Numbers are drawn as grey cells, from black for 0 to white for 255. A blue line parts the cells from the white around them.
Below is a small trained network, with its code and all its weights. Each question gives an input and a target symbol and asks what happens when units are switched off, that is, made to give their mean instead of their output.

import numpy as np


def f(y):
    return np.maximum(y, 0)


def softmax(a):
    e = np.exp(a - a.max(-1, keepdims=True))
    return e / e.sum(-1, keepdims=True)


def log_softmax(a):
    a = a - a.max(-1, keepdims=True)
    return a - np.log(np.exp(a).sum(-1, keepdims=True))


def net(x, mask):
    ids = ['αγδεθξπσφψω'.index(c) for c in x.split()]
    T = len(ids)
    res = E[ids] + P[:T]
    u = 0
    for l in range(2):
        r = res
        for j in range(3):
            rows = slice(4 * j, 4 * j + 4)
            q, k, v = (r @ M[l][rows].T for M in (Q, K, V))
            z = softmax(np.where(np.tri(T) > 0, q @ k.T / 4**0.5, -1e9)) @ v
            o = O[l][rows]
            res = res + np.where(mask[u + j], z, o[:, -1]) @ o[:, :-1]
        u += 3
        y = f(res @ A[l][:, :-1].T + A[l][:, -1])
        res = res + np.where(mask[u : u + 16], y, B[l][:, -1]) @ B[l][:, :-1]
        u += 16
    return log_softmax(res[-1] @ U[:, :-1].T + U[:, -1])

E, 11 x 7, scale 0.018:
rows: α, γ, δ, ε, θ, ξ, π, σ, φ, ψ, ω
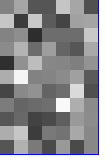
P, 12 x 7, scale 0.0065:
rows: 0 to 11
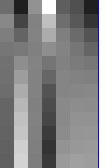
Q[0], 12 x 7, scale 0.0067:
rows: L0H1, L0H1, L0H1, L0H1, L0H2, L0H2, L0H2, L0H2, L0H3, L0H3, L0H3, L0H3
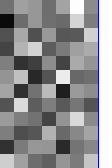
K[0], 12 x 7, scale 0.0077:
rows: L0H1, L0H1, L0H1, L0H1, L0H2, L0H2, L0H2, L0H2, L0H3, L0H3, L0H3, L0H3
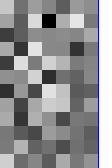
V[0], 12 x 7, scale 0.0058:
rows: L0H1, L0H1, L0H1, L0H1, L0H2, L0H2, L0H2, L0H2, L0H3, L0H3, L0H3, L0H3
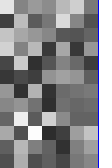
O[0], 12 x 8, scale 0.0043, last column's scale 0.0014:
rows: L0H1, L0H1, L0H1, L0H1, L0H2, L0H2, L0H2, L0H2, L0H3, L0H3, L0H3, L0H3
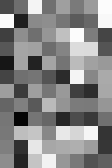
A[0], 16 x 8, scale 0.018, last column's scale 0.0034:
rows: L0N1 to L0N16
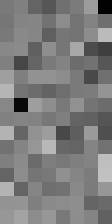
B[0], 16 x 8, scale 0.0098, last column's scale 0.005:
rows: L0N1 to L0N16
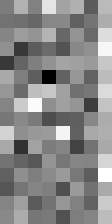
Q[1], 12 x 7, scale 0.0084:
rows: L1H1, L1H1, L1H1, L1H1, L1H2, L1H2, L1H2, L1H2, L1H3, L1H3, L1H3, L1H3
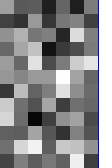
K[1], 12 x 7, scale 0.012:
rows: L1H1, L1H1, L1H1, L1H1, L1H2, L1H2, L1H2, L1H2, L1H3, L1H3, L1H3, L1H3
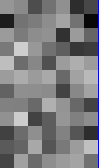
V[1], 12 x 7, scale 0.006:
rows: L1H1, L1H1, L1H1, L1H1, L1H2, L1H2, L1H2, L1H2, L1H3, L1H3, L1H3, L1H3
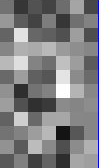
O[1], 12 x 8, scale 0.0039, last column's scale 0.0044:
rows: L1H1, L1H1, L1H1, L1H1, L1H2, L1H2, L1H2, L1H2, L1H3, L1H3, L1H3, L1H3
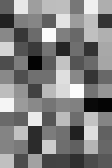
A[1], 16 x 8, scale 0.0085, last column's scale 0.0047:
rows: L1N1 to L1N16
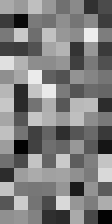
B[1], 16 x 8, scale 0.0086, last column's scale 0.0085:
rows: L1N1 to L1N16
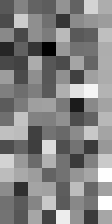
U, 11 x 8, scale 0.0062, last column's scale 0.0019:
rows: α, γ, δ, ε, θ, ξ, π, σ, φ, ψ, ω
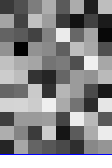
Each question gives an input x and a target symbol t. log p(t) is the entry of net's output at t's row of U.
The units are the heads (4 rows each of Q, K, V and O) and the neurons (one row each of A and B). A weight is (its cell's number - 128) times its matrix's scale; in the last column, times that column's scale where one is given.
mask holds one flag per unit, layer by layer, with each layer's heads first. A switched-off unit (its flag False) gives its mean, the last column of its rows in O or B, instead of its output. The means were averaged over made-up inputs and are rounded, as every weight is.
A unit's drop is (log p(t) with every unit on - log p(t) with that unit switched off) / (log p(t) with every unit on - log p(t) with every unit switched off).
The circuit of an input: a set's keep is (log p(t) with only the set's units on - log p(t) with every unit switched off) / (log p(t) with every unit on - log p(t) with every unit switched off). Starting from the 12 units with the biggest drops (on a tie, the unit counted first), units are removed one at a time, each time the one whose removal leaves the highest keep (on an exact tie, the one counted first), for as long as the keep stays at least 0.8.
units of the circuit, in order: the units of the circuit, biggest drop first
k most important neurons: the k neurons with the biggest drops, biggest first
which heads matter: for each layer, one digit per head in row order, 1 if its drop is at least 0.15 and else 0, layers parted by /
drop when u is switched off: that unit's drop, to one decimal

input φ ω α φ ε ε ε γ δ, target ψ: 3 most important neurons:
[L0N8, L0N10, L1N10]
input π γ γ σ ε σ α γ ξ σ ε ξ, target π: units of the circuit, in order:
[L1N16, L0H2, L0N6]
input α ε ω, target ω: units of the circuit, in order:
[L1N4, L0H3, L0N9, L1H1]
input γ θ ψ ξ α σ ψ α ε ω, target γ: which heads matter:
011 / 000
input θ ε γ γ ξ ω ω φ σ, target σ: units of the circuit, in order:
[L0H2, L1N12]
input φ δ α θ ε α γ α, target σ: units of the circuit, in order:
[L0H2, L0H3, L1N12]
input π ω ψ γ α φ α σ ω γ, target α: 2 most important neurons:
[L0N8, L0N14]
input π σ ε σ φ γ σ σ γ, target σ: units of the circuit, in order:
[L0N8]
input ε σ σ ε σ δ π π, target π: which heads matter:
101 / 000
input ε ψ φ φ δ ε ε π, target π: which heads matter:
101 / 010
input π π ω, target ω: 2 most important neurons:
[L1N4, L0N8]
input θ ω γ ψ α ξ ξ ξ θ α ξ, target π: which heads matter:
000 / 001
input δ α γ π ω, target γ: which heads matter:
010 / 000
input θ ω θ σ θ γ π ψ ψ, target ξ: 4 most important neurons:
[L1N10, L0N10, L0N8, L0N16]
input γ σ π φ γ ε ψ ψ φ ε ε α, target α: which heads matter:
111 / 101
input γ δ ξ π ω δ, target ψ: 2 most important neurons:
[L0N8, L1N10]
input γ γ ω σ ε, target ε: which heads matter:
111 / 000
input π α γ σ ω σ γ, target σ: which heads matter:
011 / 010
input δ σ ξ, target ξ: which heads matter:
000 / 001
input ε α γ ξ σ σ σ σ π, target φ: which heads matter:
111 / 010
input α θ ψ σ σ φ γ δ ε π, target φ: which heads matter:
101 / 010
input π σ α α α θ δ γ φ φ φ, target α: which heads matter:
000 / 100
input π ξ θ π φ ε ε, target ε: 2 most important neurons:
[L1N14, L0N10]
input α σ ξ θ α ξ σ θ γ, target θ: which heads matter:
000 / 000
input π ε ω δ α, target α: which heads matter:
001 / 001
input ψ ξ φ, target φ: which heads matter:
001 / 000
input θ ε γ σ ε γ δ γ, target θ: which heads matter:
101 / 000
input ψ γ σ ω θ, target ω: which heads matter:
101 / 010
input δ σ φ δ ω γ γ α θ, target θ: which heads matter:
111 / 000
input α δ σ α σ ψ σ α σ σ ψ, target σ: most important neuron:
[L0N7]
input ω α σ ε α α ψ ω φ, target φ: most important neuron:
[L0N1]
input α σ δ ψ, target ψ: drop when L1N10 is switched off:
0.2
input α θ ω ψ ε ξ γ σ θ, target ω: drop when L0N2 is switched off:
0.1
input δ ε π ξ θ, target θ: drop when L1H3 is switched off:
-0.1
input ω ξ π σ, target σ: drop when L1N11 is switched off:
0.0
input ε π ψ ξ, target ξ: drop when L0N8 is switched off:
0.1
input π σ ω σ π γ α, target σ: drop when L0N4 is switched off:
0.1
